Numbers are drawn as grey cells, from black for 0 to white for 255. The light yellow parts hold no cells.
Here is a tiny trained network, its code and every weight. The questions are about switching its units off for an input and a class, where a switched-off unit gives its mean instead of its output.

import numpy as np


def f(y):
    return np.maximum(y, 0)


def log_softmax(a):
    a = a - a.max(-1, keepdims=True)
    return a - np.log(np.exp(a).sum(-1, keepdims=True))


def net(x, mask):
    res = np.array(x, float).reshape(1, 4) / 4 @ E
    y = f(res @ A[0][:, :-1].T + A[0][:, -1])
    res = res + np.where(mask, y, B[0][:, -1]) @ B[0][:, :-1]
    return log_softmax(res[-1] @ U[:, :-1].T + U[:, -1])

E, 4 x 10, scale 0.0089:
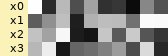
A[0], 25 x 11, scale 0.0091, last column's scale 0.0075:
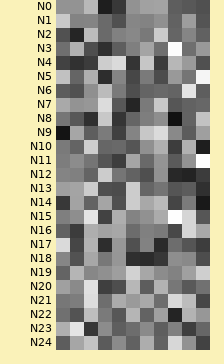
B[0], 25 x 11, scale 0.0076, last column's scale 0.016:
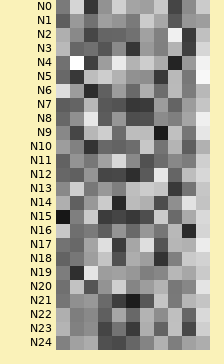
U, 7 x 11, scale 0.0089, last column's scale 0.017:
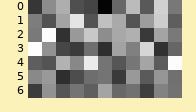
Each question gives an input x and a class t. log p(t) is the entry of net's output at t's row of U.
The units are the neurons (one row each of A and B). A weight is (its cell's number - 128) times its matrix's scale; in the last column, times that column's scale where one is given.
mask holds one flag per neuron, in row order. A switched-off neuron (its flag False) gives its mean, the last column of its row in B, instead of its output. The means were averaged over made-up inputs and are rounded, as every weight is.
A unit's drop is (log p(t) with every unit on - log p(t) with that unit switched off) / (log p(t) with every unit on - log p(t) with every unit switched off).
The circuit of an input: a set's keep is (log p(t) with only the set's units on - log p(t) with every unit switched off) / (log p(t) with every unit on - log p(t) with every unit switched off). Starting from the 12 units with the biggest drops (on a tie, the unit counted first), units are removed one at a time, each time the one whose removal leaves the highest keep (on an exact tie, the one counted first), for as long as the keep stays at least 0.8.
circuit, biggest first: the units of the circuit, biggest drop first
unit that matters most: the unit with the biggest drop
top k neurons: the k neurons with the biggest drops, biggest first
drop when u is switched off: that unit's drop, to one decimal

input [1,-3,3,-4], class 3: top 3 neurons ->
[N4, N15, N2]
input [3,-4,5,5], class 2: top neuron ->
[N0]
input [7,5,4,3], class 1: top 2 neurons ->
[N17, N5]
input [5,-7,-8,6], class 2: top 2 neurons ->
[N4, N15]
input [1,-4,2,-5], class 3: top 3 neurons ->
[N15, N2, N22]
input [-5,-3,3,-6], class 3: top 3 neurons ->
[N2, N22, N17]
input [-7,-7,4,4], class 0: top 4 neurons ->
[N12, N8, N7, N17]
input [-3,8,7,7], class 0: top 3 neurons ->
[N15, N4, N21]
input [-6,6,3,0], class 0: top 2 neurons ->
[N15, N21]
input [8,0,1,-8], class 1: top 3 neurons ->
[N18, N17, N5]
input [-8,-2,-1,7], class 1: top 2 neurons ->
[N9, N14]
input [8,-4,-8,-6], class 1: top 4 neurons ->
[N18, N17, N0, N20]
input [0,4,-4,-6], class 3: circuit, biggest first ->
[N16, N6]
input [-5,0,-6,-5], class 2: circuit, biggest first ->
[N4]
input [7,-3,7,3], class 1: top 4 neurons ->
[N17, N5, N4, N18]
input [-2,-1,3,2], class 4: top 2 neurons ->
[N4, N17]
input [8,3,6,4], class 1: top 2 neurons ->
[N17, N5]
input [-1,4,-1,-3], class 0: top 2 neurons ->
[N15, N21]
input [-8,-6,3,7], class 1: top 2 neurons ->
[N9, N14]
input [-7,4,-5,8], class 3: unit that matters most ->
N3
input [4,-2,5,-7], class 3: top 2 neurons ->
[N2, N4]
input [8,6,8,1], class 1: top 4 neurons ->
[N17, N5, N4, N18]
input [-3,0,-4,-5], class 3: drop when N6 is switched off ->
0.2
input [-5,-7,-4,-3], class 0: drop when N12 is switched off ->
0.1
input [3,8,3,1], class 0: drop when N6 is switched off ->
0.0
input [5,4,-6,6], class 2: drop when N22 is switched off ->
0.1
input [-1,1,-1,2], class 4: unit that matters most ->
N17
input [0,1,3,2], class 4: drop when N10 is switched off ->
0.2
